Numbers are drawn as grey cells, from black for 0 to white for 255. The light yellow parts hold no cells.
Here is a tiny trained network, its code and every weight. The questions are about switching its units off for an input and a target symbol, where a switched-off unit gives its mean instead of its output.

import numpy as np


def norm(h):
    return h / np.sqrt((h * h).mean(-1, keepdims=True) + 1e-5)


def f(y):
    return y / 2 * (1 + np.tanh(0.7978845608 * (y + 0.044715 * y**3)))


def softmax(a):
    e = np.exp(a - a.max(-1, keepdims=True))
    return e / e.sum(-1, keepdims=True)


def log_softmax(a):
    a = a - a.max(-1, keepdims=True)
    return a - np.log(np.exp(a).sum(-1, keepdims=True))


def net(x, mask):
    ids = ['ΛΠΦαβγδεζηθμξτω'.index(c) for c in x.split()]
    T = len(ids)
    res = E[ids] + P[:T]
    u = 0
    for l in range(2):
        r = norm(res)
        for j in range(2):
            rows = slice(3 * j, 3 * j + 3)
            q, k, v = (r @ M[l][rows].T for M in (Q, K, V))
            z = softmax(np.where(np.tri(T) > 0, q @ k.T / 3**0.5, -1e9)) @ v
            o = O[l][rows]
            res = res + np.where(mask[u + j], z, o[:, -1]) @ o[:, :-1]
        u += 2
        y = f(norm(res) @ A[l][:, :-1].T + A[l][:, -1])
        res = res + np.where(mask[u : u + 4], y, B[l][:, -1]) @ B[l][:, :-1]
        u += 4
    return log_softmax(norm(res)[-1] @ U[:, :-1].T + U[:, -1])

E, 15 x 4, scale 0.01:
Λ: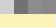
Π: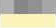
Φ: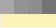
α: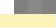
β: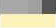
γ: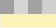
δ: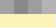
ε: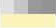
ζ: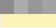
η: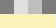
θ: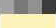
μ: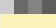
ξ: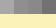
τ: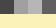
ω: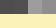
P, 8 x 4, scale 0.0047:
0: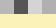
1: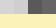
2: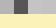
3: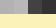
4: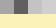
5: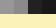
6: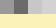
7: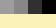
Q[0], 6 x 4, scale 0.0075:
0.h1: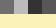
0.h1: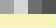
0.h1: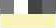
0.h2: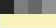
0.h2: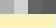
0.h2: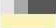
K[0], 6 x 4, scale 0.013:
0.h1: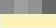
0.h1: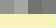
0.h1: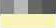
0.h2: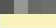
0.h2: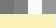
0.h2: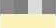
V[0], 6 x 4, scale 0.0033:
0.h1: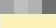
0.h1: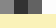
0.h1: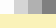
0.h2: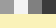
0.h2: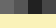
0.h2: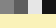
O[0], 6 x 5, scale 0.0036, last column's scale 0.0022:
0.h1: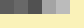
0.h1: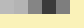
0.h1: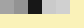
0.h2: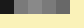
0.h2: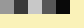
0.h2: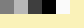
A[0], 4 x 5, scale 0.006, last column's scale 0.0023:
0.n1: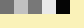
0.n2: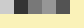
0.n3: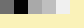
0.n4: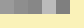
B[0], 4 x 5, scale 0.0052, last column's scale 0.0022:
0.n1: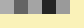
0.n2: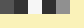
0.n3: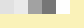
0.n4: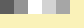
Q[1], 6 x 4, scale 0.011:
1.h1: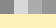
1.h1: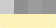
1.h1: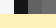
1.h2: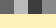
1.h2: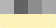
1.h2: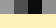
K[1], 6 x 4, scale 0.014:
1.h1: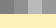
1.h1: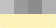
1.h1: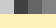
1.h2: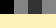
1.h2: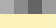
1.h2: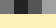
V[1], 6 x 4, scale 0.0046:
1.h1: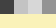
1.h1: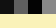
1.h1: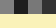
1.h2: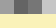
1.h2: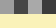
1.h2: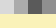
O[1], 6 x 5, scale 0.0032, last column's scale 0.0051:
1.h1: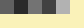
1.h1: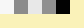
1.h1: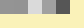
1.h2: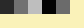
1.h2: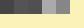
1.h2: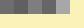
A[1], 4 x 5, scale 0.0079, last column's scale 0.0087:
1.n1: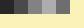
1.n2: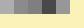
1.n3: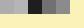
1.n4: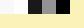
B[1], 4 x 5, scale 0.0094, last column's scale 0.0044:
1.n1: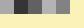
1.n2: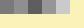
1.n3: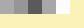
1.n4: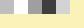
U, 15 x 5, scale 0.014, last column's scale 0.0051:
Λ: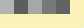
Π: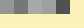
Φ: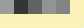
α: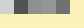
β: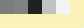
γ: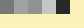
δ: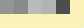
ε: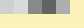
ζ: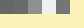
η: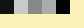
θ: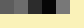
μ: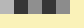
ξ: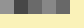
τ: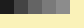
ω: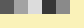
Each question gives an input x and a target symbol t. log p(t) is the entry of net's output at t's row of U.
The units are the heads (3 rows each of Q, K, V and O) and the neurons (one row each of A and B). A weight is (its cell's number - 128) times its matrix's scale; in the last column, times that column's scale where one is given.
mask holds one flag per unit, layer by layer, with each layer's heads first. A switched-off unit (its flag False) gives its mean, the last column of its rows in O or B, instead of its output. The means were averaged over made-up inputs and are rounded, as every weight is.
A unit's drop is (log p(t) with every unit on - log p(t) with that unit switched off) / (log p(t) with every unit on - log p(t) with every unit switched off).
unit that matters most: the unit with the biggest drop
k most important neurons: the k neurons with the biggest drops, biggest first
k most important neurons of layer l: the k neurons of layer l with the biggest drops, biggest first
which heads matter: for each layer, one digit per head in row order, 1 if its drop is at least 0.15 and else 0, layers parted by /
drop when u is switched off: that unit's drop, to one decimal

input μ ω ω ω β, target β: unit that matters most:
0.n3
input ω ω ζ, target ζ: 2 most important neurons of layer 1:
(1.n4; 1.n1)
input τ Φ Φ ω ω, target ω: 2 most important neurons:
(0.n3; 1.n3)
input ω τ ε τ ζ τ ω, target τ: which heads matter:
11 / 10
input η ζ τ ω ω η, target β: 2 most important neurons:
(0.n3; 1.n3)
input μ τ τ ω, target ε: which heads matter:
00 / 11
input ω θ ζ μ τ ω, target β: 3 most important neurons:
(0.n4; 0.n2; 1.n4)
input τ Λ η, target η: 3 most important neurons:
(0.n3; 0.n4; 1.n4)
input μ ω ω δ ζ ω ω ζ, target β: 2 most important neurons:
(0.n3; 1.n3)
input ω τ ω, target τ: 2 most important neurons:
(1.n4; 1.n3)
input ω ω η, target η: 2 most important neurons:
(0.n3; 1.n4)
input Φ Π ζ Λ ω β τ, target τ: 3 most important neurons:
(1.n4; 1.n1; 1.n3)
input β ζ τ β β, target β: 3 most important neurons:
(0.n3; 1.n4; 0.n4)
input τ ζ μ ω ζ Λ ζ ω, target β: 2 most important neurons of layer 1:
(1.n4; 1.n2)
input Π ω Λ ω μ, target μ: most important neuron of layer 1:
(1.n4)
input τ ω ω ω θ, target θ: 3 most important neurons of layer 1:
(1.n4; 1.n2; 1.n3)
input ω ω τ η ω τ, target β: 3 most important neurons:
(1.n4; 1.n3; 0.n3)
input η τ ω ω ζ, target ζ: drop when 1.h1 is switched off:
0.5
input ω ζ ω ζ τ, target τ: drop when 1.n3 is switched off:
0.1
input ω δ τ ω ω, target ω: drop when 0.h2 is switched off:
0.0
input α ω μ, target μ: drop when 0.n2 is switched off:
1.3
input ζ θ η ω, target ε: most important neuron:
(0.n2)
